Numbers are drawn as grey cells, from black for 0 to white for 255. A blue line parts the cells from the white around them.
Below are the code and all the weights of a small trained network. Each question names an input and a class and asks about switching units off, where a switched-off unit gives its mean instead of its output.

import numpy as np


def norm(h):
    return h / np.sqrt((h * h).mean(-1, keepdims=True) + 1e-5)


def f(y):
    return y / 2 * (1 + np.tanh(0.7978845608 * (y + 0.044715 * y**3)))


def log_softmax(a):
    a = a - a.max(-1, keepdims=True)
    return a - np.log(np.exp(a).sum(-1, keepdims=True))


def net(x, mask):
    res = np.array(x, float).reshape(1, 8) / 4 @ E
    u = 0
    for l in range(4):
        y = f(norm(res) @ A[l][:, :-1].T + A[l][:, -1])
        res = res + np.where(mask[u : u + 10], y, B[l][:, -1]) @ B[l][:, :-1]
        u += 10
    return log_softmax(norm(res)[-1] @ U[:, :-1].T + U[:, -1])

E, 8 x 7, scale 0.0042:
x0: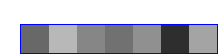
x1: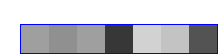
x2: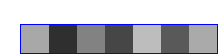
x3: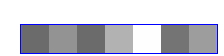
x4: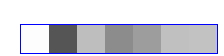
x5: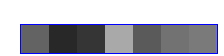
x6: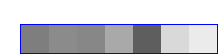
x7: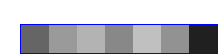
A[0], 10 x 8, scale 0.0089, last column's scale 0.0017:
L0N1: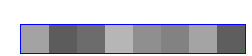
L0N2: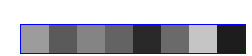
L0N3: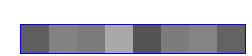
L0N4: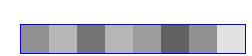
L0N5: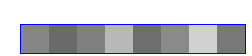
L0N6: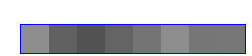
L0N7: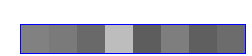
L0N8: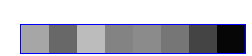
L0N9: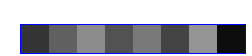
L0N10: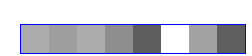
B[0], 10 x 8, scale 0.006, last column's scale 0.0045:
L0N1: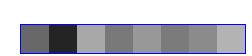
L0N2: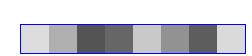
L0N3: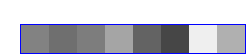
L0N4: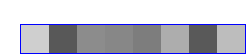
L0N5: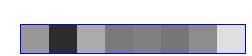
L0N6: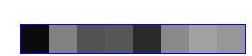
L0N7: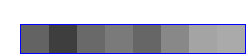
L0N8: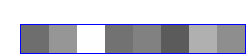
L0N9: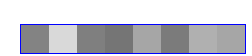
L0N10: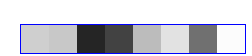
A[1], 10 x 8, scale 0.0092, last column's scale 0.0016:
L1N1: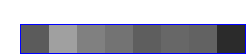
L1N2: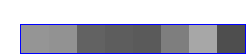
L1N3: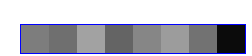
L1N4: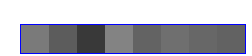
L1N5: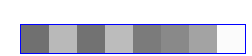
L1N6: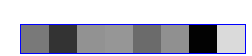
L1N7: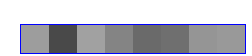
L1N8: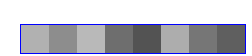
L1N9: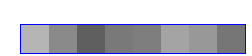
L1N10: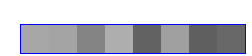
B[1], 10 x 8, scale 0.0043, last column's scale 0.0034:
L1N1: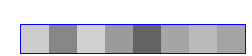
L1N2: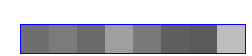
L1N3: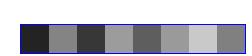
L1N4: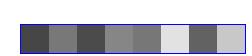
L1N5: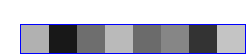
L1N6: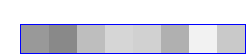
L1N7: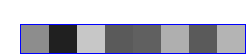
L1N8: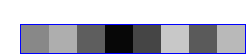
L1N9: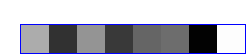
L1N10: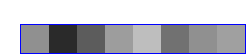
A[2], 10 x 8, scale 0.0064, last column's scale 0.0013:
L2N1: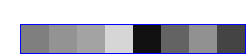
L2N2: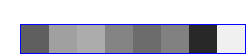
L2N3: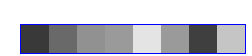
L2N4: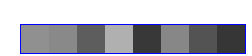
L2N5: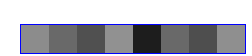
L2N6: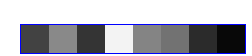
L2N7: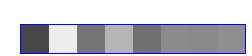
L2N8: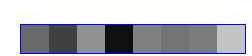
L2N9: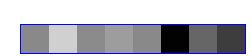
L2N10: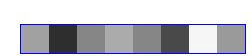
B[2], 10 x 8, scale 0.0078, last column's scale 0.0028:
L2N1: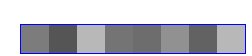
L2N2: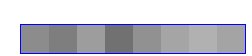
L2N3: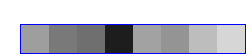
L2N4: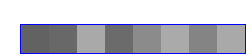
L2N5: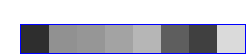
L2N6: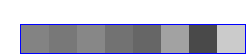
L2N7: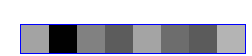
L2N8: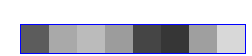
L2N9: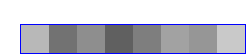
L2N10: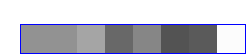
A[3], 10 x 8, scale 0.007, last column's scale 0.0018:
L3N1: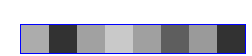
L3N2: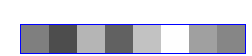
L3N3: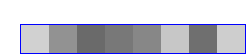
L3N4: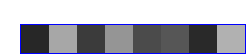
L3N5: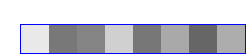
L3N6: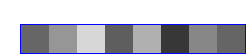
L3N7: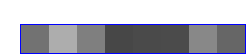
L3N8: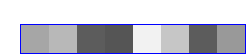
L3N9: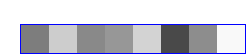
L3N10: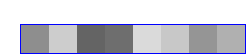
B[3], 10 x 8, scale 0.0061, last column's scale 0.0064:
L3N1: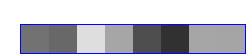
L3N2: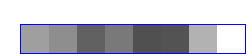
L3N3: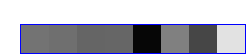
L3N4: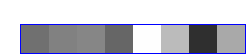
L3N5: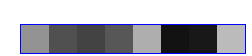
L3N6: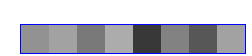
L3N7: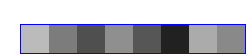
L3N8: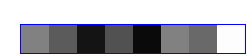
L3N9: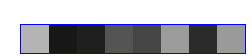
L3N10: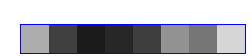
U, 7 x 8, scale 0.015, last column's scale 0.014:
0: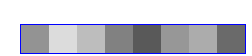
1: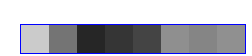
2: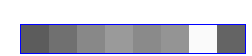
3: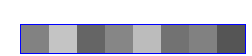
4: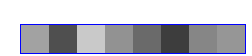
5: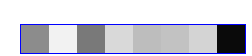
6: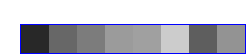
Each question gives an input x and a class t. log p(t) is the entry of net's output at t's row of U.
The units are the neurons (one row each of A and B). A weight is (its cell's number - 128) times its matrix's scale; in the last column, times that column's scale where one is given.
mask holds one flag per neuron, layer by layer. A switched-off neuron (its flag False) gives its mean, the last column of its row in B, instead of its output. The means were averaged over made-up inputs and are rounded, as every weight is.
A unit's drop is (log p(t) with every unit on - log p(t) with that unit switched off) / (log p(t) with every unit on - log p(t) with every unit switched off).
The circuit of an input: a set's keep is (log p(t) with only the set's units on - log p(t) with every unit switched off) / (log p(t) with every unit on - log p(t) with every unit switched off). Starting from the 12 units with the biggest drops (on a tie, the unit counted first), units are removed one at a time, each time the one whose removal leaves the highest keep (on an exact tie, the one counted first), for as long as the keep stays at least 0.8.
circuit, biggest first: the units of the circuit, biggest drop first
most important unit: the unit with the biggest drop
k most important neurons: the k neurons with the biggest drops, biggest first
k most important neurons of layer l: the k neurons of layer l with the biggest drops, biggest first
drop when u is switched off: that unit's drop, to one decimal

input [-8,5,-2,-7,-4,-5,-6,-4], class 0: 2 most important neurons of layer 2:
[L2N8, L2N3]
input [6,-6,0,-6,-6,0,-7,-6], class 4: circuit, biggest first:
[L3N8, L2N5]
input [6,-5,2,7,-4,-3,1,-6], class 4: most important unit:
L0N10
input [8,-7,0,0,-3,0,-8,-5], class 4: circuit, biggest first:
[L3N8, L3N10]
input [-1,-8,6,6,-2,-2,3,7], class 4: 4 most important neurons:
[L0N10, L0N2, L3N1, L0N4]
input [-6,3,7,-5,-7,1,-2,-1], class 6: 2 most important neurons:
[L0N6, L3N4]
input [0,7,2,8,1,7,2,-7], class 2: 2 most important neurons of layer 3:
[L3N5, L3N3]
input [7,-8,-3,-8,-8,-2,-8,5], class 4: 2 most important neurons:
[L1N1, L2N9]
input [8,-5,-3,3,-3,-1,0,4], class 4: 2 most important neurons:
[L0N10, L0N2]
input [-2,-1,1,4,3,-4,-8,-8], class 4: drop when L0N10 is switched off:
0.4
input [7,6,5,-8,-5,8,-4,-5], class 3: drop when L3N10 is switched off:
0.2
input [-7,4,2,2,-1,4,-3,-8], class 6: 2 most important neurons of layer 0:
[L0N6, L0N4]
